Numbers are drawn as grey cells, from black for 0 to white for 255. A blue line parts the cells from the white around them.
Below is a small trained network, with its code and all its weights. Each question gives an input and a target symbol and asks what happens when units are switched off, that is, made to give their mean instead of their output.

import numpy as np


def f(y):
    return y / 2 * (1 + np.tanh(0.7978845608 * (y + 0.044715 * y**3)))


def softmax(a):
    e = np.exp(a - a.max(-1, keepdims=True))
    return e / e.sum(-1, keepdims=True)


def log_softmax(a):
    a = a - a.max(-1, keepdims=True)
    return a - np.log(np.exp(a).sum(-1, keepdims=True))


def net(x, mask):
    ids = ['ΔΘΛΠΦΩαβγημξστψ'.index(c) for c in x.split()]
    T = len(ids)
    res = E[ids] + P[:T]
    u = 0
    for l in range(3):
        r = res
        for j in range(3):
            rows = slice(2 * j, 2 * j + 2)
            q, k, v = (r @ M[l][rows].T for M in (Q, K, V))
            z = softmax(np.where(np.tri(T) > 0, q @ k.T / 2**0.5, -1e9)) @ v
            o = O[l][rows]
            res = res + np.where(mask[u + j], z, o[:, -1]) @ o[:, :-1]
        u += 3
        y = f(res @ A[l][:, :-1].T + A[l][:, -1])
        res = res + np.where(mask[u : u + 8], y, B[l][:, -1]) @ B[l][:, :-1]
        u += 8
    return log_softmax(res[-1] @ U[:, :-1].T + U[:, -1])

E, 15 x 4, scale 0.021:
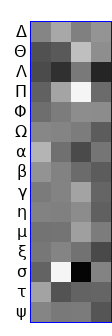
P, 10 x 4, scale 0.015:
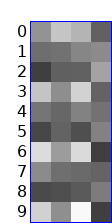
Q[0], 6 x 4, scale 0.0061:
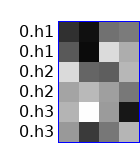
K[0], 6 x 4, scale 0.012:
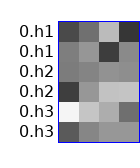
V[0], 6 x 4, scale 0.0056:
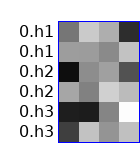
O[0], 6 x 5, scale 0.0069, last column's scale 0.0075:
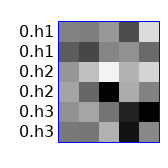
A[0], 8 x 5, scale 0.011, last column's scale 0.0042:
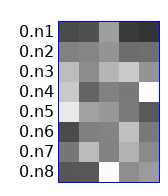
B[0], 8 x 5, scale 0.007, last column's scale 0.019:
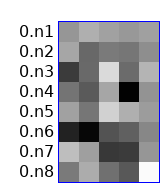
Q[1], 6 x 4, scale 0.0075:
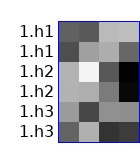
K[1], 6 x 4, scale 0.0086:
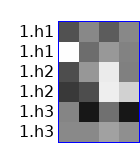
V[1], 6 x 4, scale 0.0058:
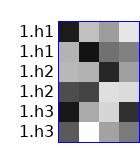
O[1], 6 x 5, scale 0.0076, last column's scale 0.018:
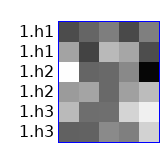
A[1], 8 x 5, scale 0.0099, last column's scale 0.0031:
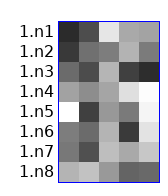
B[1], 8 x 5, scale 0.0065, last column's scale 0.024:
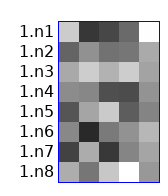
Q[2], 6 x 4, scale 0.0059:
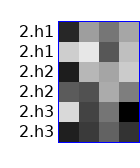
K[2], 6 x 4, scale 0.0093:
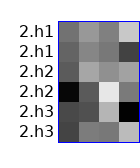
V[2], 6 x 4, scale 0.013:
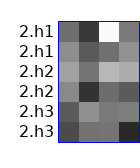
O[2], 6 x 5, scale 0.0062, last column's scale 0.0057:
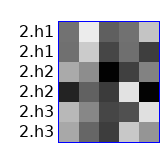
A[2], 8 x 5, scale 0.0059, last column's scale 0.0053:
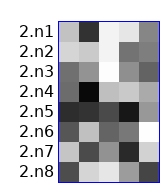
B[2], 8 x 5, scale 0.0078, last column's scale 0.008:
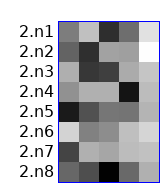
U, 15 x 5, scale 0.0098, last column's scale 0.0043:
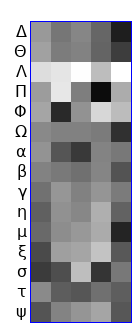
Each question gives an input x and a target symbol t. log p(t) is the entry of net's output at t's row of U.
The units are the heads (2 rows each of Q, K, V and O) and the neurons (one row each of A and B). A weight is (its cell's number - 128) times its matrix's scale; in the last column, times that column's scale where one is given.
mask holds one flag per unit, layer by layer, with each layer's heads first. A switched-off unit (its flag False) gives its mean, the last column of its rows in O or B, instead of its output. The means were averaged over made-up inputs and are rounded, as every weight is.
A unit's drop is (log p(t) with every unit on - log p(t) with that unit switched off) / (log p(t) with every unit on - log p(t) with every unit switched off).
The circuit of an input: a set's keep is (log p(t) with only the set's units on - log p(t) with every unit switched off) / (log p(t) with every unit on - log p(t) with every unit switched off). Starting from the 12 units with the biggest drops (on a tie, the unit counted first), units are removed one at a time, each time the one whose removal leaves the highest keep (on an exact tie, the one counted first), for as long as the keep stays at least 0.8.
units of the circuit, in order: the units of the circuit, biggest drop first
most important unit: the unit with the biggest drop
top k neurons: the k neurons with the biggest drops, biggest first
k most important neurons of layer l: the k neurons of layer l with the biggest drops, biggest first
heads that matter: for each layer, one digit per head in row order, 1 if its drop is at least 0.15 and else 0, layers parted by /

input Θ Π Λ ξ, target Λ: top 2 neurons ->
[2.n8 2.n5]
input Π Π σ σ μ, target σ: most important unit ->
1.h3
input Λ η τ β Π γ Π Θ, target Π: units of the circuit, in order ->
[2.h1 1.n8 0.n5]
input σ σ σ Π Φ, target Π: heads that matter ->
001 / 011 / 100
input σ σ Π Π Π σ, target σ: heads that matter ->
000 / 000 / 110
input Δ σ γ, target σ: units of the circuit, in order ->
[2.h1 2.n4]
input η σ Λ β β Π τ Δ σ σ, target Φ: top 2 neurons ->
[2.n3 2.n2]
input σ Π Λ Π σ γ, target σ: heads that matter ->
000 / 011 / 100
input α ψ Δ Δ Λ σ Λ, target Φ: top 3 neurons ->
[1.n1 2.n2 2.n3]
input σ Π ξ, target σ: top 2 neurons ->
[1.n8 1.n1]
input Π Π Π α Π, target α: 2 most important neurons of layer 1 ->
[1.n1 1.n4]
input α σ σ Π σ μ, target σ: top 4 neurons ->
[1.n1 0.n3 0.n4 0.n5]
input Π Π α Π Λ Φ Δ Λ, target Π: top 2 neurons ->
[1.n8 0.n3]
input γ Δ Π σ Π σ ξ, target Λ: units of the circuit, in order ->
[0.n5]
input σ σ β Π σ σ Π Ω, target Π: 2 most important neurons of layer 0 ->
[0.n8 0.n7]
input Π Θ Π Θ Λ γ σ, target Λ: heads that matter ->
000 / 000 / 010
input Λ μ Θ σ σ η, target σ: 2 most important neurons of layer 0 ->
[0.n7 0.n4]
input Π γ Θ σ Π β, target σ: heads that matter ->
000 / 000 / 100
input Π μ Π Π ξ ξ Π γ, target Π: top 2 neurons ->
[1.n8 1.n3]
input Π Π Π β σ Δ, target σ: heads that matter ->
001 / 001 / 100
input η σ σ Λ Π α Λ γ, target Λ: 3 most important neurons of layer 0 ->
[0.n6 0.n3 0.n4]
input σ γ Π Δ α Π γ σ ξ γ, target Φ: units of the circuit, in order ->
[2.n3 2.n2]
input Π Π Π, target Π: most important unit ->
0.h3
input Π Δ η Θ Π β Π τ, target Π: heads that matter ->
000 / 000 / 100
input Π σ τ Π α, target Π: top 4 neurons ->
[1.n1 1.n8 0.n8 1.n3]
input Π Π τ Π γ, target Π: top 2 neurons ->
[1.n8 2.n2]
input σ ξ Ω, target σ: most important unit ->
2.h1
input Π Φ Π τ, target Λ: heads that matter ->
001 / 000 / 010
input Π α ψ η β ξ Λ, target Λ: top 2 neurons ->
[1.n6 2.n5]
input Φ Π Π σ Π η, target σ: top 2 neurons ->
[1.n1 1.n8]
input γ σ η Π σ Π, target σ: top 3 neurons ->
[1.n1 0.n3 0.n4]
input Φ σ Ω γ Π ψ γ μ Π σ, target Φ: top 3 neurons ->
[2.n2 2.n8 2.n3]
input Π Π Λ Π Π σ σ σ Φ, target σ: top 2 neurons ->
[1.n1 0.n3]
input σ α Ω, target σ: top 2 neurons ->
[1.n8 2.n4]
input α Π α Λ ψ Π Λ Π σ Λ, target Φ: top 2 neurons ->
[2.n2 2.n3]
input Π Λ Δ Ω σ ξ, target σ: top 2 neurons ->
[0.n3 1.n1]
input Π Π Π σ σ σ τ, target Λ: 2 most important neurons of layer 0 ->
[0.n4 0.n3]
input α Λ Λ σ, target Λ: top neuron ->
[2.n6]
